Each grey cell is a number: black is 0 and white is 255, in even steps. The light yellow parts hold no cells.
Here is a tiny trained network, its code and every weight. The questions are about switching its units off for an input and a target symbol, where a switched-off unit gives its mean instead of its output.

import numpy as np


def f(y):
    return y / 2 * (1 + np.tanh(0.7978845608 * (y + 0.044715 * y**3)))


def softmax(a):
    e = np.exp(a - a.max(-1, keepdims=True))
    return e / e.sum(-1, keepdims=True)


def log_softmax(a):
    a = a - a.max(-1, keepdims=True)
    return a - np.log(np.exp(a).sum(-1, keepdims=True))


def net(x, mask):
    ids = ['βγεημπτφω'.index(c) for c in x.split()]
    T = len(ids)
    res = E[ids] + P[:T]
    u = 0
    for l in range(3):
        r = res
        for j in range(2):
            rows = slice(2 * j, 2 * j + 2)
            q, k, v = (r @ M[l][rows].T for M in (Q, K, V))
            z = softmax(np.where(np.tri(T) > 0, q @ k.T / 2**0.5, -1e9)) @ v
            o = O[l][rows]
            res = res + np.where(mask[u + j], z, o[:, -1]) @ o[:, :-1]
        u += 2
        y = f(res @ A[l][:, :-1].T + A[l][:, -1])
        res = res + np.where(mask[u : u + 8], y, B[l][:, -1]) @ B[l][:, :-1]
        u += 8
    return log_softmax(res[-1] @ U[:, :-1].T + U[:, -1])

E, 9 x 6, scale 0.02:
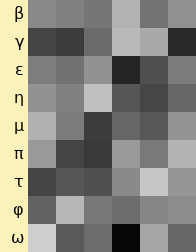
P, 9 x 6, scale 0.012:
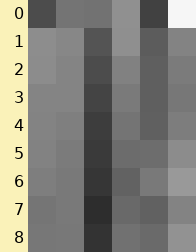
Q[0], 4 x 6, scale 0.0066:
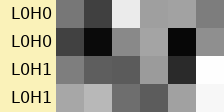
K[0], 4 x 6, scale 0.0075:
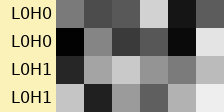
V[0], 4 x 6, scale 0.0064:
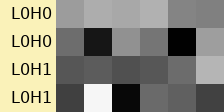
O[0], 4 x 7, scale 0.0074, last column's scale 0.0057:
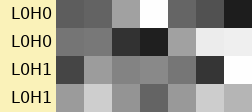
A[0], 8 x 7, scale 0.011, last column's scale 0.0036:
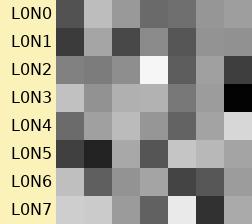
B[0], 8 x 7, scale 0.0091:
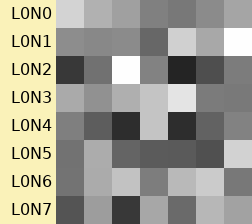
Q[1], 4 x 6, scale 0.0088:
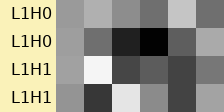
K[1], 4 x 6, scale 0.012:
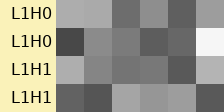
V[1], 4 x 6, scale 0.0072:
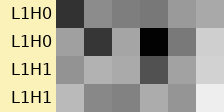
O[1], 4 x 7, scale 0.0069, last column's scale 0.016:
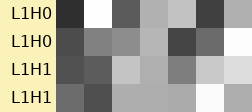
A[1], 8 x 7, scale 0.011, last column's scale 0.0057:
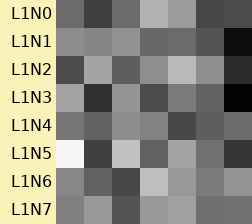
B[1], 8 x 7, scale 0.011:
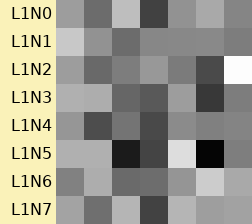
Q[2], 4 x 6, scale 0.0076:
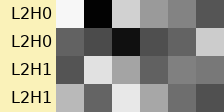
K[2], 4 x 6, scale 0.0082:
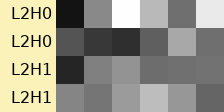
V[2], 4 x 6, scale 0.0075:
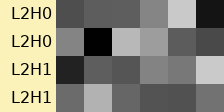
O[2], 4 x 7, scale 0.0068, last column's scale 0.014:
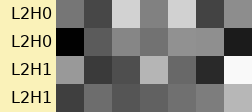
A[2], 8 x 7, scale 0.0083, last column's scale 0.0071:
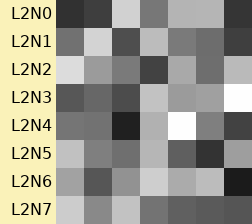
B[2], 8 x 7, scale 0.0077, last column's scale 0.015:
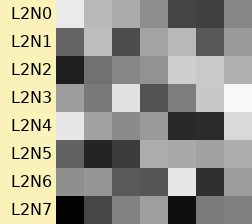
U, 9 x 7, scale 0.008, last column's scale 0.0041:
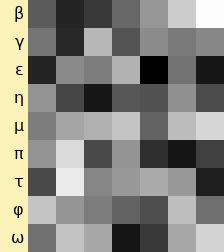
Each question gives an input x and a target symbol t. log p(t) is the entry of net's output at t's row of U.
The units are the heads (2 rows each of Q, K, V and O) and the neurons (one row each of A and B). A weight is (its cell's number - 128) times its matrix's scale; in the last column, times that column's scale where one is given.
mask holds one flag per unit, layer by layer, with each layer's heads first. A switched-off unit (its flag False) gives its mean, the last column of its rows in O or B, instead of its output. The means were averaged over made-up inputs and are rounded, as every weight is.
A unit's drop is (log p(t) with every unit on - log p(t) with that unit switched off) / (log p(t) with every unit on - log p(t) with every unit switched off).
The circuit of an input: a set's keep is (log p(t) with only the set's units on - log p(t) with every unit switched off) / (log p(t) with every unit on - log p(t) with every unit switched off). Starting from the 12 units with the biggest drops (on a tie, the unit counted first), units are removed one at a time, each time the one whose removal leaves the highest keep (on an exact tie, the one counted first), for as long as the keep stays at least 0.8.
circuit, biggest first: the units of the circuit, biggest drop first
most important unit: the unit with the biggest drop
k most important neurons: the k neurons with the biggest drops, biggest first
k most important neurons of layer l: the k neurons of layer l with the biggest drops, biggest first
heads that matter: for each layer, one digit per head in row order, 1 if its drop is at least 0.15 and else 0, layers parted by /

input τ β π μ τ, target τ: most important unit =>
L2N2
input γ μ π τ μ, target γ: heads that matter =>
00 / 01 / 10
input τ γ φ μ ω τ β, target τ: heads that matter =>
00 / 11 / 01
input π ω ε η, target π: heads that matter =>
11 / 11 / 01
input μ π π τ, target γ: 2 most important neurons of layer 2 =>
(L2N3; L2N5)
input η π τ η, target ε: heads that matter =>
00 / 00 / 00
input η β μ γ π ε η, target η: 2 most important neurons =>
(L2N3; L1N6)
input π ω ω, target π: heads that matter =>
10 / 10 / 00
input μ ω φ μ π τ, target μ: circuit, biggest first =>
(L1H1; L0H0; L2N4)
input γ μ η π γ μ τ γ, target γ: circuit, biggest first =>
(L2H0; L0N5; L1H1)
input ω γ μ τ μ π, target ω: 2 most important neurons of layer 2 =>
(L2N5; L2N3)
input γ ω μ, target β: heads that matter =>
00 / 10 / 00
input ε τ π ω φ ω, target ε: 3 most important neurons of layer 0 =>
(L0N0; L0N1; L0N7)
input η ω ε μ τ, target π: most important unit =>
L2N4
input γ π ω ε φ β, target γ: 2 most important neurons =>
(L0N5; L1N2)
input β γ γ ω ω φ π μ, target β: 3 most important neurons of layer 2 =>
(L2N2; L2N4; L2N5)
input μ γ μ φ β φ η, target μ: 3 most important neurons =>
(L1N2; L0N0; L0N5)
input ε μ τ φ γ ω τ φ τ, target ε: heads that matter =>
10 / 11 / 00
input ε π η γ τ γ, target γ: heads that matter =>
00 / 00 / 10
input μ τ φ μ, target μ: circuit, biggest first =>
(L0H0; L1H1; L0N1)
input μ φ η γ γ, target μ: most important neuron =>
(L2N3)
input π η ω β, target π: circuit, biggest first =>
(L2N1; L2N2)
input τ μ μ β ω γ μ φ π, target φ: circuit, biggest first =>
(L2N4; L1N6; L2N5)
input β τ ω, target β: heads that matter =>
00 / 11 / 10
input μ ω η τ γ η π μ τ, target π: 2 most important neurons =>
(L2N4; L1N2)
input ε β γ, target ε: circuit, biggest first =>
(L0H0; L1H0)
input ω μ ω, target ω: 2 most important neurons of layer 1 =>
(L1N4; L1N1)
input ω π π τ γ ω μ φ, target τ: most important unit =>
L1H1
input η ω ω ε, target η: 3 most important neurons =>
(L2N3; L0N7; L1N7)
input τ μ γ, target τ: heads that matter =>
01 / 11 / 01
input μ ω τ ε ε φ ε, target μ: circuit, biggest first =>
(L1H1; L0N1; L0H0; L1H0)
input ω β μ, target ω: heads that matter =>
01 / 01 / 01
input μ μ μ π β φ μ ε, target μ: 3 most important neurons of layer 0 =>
(L0N1; L0N0; L0N5)
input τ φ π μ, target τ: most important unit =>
L1H0
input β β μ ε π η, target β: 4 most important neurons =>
(L2N4; L2N5; L1N6; L2N2)
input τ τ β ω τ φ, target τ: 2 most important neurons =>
(L2N2; L1N2)
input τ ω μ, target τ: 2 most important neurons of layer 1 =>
(L1N2; L1N7)
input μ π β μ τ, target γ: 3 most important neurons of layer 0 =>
(L0N5; L0N7; L0N0)
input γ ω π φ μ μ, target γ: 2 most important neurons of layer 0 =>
(L0N5; L0N7)
